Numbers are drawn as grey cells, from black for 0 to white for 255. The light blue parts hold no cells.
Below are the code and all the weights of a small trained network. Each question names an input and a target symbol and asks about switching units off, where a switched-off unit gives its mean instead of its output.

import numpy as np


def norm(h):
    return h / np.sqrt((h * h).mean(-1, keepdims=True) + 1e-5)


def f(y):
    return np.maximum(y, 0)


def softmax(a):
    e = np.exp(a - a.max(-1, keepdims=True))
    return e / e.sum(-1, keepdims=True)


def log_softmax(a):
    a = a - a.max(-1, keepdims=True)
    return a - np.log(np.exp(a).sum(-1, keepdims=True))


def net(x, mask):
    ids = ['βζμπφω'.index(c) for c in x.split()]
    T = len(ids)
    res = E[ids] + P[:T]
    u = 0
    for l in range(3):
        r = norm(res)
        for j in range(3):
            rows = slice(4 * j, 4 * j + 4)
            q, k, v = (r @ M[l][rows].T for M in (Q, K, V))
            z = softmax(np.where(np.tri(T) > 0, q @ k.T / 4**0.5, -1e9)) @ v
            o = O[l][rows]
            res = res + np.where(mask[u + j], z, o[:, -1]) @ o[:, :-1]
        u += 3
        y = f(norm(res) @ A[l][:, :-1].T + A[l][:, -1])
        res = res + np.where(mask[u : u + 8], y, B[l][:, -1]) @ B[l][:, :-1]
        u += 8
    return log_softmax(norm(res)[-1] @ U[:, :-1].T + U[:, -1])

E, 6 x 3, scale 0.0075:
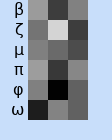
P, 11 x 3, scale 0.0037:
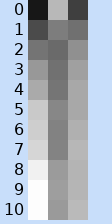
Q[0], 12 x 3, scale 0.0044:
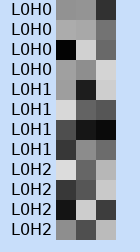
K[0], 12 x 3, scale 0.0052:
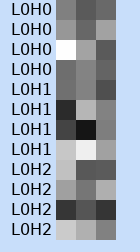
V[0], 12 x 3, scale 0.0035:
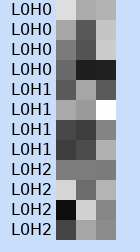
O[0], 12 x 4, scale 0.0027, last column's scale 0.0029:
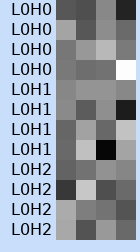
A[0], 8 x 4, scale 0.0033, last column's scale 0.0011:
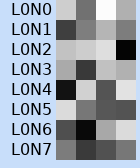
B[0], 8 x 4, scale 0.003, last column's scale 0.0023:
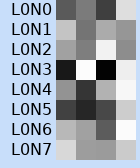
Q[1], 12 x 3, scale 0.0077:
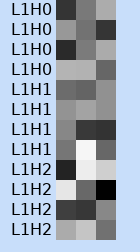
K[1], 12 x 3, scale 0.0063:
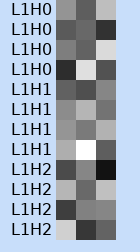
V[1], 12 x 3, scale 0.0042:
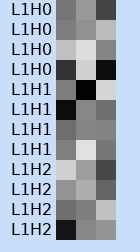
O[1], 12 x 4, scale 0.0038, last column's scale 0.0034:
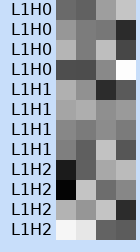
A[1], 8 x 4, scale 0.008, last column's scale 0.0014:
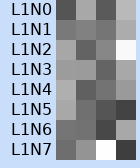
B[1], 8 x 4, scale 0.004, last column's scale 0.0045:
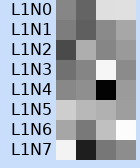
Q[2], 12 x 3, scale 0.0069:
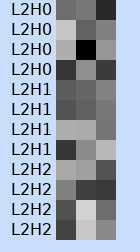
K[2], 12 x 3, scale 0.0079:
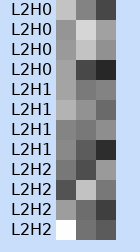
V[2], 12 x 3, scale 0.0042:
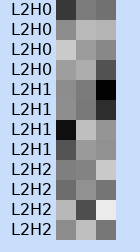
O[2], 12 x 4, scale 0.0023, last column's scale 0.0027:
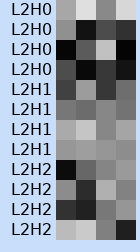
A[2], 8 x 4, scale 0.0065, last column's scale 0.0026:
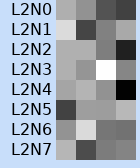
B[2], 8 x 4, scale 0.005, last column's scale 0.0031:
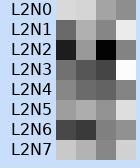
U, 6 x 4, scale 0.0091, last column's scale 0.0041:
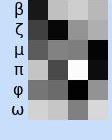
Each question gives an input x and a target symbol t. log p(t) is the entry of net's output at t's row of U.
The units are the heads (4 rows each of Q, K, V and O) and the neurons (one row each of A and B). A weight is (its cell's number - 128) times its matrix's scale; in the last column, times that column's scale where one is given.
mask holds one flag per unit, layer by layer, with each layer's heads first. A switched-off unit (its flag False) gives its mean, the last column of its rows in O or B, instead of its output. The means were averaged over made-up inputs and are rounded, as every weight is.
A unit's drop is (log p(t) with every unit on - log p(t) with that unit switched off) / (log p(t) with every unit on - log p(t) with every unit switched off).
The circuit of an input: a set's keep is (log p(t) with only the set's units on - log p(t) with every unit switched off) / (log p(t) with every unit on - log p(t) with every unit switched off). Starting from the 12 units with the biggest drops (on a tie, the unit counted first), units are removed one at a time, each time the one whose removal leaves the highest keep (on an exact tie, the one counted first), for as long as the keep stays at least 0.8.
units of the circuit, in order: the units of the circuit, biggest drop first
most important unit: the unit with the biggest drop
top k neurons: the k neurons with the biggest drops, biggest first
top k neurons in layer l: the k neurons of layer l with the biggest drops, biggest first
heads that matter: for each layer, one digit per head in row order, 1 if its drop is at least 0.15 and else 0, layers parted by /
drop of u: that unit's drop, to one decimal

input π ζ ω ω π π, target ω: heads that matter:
000 / 000 / 000
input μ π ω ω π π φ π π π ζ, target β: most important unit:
L2N5
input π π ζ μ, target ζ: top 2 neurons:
[L0N3, L2N1]
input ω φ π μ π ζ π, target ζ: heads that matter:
001 / 001 / 000
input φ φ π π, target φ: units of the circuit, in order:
[L1H1, L0N3]
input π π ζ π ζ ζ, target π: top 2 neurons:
[L1N7, L0N3]
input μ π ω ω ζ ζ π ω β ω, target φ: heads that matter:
001 / 001 / 000
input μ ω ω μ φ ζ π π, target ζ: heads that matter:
000 / 001 / 000
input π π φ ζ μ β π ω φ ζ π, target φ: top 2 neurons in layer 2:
[L2N5, L2N0]
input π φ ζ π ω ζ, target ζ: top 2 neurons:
[L2N3, L1N7]
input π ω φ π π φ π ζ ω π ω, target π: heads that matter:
000 / 111 / 000
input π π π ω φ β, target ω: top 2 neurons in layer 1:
[L1N5, L1N6]
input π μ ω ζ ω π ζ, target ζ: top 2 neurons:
[L1N7, L2N3]
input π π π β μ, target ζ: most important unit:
L0N6
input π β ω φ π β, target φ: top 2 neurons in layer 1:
[L1N0, L1N4]
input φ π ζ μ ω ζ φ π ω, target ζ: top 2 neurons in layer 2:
[L2N3, L2N7]
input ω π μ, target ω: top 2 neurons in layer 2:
[L2N7, L2N3]
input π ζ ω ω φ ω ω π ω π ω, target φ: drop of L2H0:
0.2
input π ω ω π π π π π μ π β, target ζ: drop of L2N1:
0.1
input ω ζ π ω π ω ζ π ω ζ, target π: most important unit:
L1N7
